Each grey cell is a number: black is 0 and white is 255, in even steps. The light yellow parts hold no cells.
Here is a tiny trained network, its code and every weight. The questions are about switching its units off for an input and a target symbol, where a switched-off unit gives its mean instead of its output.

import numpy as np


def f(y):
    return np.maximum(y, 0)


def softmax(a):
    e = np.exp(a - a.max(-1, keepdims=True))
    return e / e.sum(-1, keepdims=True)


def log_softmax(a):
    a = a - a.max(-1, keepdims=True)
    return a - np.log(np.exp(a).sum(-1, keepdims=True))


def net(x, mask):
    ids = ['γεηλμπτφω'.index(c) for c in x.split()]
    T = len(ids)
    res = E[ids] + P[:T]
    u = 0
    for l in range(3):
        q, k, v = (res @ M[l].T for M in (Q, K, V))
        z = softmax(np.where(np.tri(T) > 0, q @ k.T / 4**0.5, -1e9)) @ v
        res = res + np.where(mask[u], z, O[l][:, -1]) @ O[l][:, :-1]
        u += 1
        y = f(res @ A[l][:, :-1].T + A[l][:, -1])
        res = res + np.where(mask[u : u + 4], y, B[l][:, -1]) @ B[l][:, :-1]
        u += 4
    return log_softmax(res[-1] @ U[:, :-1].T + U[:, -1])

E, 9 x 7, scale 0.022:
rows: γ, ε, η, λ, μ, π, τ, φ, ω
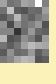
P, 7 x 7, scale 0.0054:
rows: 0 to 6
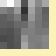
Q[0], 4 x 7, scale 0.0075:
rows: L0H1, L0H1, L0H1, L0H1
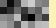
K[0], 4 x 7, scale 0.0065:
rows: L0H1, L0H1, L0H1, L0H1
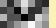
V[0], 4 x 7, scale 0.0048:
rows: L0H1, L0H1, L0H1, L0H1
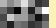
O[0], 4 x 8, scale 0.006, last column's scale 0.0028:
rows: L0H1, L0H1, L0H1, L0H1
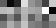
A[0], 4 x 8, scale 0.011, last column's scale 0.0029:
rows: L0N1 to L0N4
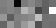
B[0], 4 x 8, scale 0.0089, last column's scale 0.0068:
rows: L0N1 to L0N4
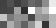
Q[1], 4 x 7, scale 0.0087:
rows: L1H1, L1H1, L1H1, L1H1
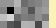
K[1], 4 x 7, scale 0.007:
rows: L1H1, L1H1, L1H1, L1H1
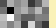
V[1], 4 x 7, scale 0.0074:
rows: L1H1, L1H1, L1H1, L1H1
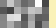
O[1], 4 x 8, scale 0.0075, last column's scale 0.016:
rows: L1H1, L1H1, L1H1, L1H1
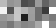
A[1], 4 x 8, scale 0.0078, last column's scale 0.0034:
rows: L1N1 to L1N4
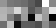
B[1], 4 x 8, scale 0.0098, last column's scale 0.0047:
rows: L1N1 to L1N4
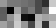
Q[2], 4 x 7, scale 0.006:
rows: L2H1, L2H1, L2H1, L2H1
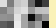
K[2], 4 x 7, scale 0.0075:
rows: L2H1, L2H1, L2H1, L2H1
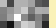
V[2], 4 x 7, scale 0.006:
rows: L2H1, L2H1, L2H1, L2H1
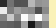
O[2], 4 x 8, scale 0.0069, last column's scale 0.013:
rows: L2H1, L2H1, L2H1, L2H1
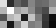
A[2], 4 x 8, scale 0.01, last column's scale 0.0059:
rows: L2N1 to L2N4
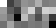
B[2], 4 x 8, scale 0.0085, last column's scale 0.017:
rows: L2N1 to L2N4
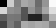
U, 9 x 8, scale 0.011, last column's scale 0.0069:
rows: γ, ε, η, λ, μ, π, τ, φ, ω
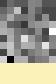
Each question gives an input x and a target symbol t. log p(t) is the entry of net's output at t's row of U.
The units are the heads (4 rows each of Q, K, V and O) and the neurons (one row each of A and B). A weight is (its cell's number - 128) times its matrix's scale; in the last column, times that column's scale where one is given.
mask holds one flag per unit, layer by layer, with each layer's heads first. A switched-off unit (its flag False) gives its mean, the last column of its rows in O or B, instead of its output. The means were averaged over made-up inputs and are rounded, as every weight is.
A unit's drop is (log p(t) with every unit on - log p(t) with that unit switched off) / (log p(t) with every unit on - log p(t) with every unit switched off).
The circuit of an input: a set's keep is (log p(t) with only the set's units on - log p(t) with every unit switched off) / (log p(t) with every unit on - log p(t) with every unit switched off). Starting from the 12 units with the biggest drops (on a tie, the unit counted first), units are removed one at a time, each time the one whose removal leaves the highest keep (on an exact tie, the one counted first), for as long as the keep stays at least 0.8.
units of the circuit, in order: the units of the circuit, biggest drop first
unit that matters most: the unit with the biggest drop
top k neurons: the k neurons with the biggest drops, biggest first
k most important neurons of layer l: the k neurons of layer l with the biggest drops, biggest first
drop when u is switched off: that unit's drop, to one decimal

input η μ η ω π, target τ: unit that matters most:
L0N2
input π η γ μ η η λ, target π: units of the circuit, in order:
[L2N1 L2H1]
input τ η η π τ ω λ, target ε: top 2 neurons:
[L1N2 L0N2]
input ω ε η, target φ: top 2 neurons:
[L0N2 L0N1]
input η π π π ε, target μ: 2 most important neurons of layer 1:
[L1N4 L1N1]
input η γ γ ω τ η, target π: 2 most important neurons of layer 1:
[L1N2 L1N3]
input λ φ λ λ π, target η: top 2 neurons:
[L2N3 L2N1]
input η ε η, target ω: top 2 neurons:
[L2N1 L1N2]
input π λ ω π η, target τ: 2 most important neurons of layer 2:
[L2N3 L2N1]
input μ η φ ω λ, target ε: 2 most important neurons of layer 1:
[L1N2 L1N1]
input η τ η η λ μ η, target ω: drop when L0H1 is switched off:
0.1
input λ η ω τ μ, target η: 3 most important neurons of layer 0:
[L0N2 L0N1 L0N3]
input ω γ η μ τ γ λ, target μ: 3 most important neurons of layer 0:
[L0N2 L0N3 L0N4]
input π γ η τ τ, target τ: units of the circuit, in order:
[L0H1]
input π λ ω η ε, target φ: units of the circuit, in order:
[L1H1 L0H1]
